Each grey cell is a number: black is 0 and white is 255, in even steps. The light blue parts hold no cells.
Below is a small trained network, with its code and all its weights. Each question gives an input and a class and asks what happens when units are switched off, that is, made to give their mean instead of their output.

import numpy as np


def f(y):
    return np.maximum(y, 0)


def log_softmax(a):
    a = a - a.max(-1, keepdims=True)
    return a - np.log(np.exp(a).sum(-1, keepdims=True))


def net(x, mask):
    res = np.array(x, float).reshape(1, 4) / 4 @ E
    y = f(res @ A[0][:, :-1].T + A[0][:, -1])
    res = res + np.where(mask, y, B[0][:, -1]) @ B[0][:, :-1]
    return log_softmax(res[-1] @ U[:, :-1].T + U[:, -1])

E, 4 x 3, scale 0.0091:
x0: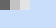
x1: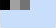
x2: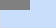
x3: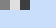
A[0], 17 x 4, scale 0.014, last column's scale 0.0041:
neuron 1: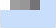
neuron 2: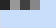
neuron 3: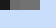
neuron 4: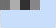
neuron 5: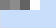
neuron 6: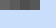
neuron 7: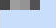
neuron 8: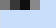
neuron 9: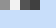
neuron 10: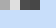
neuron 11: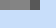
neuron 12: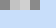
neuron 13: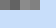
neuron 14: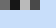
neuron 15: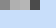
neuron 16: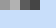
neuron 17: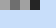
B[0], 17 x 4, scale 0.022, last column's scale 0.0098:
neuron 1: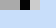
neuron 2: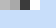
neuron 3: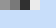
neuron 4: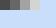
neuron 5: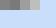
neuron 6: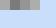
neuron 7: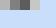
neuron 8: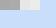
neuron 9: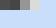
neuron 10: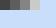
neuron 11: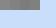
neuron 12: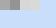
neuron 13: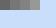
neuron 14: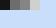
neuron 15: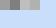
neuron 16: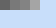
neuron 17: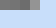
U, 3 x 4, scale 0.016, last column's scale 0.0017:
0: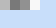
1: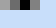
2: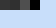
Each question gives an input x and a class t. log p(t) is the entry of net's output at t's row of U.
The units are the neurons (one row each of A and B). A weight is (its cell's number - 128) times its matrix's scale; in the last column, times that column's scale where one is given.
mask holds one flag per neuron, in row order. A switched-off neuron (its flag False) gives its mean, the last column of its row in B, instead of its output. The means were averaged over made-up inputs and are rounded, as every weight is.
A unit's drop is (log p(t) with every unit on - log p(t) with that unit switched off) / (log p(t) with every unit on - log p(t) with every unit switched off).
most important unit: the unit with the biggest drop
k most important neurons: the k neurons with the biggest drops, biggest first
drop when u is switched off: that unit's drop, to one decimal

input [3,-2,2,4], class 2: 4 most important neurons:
[neuron 8; neuron 2; neuron 10; neuron 9]
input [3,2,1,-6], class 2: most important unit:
neuron 14
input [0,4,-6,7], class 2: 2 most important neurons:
[neuron 9; neuron 4]
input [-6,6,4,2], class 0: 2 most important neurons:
[neuron 8; neuron 1]
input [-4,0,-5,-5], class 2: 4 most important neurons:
[neuron 14; neuron 12; neuron 2; neuron 15]
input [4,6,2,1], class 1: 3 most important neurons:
[neuron 8; neuron 3; neuron 2]
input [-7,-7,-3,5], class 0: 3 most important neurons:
[neuron 8; neuron 3; neuron 2]
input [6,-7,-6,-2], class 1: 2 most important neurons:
[neuron 1; neuron 8]
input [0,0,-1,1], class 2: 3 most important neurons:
[neuron 8; neuron 2; neuron 12]
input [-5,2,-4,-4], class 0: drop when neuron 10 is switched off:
0.1
